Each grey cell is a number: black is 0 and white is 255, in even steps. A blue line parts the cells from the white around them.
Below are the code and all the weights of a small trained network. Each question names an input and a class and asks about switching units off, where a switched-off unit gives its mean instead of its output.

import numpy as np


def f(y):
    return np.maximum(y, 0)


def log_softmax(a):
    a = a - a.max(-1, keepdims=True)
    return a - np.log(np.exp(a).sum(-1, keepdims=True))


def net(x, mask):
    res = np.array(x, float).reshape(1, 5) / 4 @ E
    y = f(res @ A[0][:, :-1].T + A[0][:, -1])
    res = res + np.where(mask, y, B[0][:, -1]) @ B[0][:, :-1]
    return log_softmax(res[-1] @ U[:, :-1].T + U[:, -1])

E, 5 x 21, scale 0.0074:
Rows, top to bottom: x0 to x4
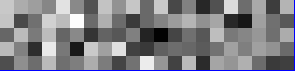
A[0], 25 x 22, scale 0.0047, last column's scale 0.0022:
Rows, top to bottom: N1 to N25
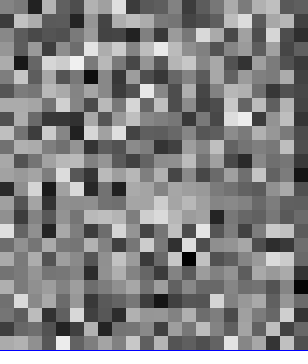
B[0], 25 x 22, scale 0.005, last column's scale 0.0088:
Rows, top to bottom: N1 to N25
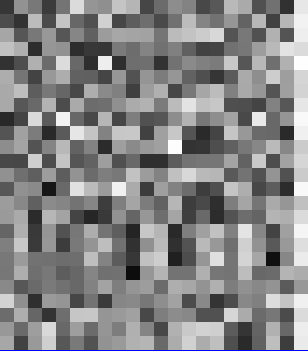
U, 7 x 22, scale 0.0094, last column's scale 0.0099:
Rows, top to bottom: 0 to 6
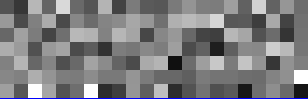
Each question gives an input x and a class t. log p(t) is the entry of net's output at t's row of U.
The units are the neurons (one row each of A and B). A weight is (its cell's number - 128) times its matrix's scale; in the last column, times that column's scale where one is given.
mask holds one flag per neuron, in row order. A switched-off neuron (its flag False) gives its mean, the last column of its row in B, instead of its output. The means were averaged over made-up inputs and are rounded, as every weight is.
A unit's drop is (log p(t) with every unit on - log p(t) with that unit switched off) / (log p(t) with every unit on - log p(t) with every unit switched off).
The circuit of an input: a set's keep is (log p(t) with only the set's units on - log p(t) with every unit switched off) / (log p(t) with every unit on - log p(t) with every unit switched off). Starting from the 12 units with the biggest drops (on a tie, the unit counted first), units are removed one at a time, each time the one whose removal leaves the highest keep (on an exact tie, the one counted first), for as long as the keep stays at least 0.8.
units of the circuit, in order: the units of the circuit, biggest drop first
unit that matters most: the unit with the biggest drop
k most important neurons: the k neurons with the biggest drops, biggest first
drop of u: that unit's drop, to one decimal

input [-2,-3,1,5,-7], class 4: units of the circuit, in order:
N19
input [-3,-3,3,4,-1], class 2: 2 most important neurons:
N1, N5
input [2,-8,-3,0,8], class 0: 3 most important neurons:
N9, N2, N17
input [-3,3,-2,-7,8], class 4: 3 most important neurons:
N18, N7, N10
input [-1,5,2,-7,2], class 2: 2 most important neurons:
N14, N23
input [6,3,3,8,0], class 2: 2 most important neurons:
N10, N1
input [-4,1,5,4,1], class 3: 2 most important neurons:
N22, N14
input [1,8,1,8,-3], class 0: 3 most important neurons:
N5, N12, N14
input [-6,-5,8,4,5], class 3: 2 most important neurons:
N22, N6
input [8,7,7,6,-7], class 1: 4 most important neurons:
N8, N13, N25, N9
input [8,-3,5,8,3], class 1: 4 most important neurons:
N25, N8, N13, N14
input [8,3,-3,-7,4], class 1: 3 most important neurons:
N8, N25, N13
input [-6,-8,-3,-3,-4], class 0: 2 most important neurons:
N9, N2
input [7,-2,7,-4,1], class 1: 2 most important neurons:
N8, N25
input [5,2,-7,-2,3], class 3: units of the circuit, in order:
N16
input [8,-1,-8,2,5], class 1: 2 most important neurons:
N25, N8
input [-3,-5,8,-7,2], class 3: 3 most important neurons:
N22, N6, N11
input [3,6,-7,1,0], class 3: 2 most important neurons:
N16, N4
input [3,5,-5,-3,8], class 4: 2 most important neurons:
N18, N7
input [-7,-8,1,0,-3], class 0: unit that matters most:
N9
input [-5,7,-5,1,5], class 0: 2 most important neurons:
N5, N12
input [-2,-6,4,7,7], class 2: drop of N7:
-0.1
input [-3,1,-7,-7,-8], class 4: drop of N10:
0.3
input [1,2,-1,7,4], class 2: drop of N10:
0.2
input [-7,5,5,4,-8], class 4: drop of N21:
0.0
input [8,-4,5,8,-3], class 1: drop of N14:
0.1
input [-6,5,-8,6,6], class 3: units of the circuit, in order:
N4
